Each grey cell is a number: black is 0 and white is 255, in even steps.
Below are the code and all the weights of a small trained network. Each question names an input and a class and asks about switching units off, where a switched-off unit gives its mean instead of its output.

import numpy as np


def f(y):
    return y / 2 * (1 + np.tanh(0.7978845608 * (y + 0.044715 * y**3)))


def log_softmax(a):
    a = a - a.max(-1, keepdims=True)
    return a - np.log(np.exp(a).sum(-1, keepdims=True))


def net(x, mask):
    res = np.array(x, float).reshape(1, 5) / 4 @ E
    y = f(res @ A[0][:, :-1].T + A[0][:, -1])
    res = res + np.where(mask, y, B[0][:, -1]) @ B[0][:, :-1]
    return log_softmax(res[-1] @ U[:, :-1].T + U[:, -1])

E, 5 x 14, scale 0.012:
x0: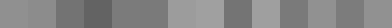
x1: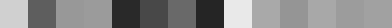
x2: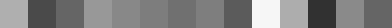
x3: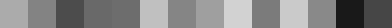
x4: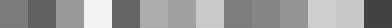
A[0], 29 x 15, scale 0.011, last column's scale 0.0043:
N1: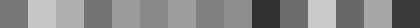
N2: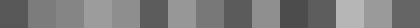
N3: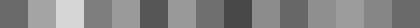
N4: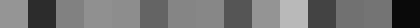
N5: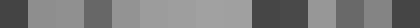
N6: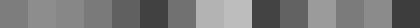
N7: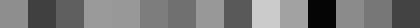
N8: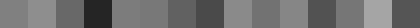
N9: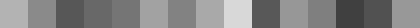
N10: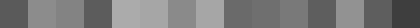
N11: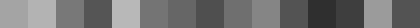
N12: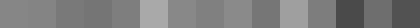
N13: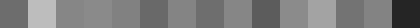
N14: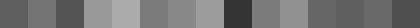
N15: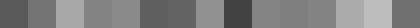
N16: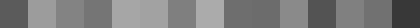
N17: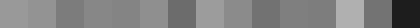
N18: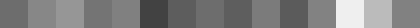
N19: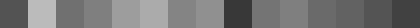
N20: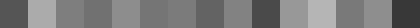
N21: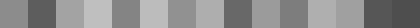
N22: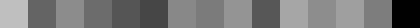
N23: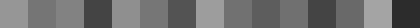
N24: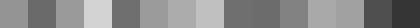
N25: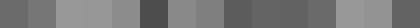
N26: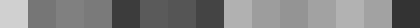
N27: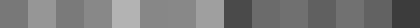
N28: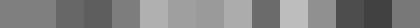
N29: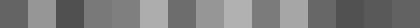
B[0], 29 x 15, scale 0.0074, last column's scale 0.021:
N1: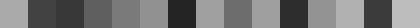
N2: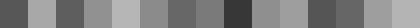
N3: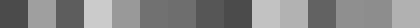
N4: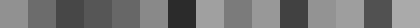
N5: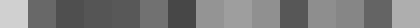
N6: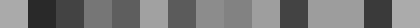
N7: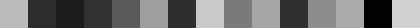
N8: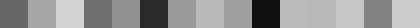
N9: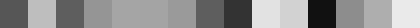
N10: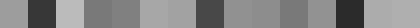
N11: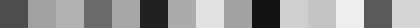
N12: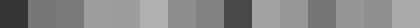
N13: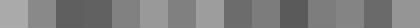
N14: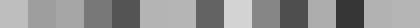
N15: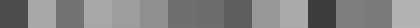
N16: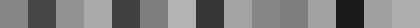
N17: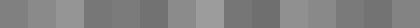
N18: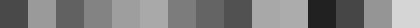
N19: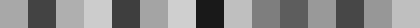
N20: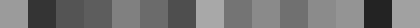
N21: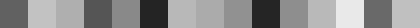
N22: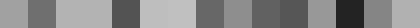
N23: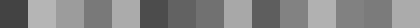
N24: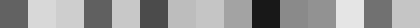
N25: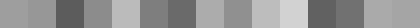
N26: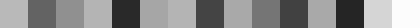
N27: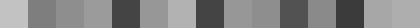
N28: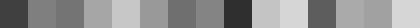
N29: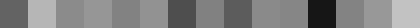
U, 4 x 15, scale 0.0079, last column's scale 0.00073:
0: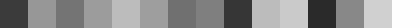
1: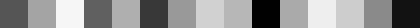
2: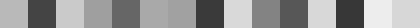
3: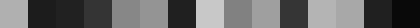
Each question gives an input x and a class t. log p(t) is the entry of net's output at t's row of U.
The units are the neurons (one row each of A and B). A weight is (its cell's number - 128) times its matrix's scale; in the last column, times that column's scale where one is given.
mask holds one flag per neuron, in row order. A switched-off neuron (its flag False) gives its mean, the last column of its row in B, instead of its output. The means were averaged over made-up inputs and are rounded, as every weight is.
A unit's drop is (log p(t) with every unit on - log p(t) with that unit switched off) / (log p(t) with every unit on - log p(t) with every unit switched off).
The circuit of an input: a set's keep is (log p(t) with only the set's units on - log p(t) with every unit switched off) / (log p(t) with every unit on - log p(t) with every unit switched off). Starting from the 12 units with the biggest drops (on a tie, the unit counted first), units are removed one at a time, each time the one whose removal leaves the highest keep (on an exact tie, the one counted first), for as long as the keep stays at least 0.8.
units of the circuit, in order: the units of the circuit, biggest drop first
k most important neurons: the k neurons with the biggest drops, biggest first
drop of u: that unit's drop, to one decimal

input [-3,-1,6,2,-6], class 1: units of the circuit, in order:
[N11]
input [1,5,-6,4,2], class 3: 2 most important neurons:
[N1 N6]
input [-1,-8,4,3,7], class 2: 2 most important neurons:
[N19 N14]
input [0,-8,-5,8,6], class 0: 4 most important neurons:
[N28 N9 N29 N26]
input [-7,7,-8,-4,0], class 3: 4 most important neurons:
[N1 N6 N20 N19]
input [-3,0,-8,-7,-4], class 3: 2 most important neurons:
[N1 N20]
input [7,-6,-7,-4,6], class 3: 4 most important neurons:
[N1 N5 N26 N11]
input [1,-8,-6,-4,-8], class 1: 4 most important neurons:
[N11 N8 N26 N23]
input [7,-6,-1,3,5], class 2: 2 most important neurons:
[N19 N11]
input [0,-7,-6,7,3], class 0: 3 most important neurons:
[N28 N9 N26]
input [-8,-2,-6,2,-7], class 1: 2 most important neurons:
[N11 N8]
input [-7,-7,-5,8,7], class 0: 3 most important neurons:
[N9 N28 N29]
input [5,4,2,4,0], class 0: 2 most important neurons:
[N9 N19]
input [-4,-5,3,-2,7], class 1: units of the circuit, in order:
[N21]
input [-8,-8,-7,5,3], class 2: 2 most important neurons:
[N19 N16]
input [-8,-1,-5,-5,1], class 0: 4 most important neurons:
[N7 N18 N3 N15]
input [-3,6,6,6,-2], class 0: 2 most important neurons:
[N9 N19]
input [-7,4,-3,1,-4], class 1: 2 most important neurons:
[N8 N19]
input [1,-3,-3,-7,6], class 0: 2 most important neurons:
[N18 N3]
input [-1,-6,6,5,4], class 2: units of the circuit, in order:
[N14]
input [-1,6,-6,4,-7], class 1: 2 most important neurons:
[N8 N11]
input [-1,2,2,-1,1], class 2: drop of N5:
0.2
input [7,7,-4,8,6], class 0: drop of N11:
0.0
